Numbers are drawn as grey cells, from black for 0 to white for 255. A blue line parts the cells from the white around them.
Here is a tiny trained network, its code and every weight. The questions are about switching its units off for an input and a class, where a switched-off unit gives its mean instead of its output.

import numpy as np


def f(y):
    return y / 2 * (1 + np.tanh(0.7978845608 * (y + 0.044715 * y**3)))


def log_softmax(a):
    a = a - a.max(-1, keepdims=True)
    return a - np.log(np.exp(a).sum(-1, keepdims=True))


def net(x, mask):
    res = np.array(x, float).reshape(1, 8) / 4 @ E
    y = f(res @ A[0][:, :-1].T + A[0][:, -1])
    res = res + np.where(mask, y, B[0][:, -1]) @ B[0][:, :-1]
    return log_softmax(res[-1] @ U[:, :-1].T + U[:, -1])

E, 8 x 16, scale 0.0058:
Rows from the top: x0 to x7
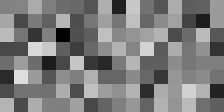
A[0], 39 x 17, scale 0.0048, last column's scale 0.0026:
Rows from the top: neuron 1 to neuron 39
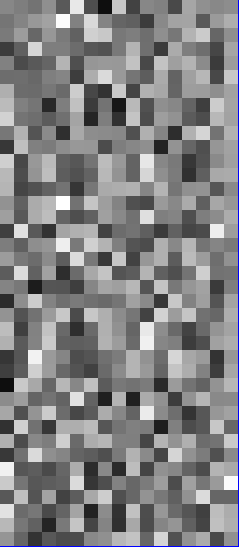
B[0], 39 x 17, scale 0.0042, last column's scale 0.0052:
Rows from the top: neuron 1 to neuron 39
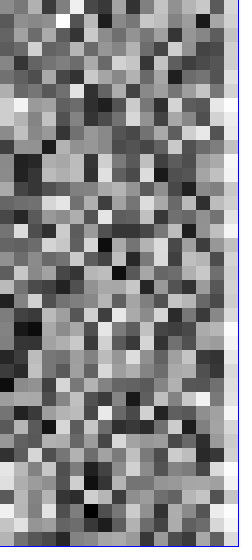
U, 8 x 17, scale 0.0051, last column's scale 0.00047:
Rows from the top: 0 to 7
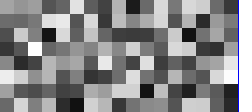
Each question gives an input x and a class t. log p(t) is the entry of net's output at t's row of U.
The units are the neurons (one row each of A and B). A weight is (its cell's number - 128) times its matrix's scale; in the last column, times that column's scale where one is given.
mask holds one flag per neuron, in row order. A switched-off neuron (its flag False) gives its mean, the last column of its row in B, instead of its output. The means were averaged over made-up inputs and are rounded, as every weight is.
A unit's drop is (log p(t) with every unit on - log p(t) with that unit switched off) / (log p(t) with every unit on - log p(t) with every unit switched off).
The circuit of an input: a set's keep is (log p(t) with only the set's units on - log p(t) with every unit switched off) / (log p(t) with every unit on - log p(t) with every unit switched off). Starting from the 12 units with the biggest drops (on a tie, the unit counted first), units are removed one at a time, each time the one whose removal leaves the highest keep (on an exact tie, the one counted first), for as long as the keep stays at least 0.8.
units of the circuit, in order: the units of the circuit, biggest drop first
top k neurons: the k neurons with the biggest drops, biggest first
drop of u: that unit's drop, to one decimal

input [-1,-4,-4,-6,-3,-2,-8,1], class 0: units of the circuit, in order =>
(neuron 29; neuron 1)
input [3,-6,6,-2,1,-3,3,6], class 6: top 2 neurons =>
(neuron 21; neuron 39)
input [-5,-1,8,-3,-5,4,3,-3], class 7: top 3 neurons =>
(neuron 20; neuron 36; neuron 10)
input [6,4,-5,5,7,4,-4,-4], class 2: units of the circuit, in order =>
(neuron 31)
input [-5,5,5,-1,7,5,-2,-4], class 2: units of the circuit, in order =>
(neuron 17; neuron 31)
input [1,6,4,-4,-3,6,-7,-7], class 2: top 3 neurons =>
(neuron 17; neuron 31; neuron 11)
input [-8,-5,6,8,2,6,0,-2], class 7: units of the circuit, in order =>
(neuron 20; neuron 36)
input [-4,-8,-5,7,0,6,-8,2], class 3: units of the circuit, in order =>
(neuron 22; neuron 33)
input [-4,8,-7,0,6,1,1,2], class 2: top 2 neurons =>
(neuron 31; neuron 17)
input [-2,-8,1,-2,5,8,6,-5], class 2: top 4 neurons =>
(neuron 31; neuron 17; neuron 28; neuron 11)
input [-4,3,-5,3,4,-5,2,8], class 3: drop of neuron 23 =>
-0.1
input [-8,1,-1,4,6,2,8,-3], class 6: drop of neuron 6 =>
0.2
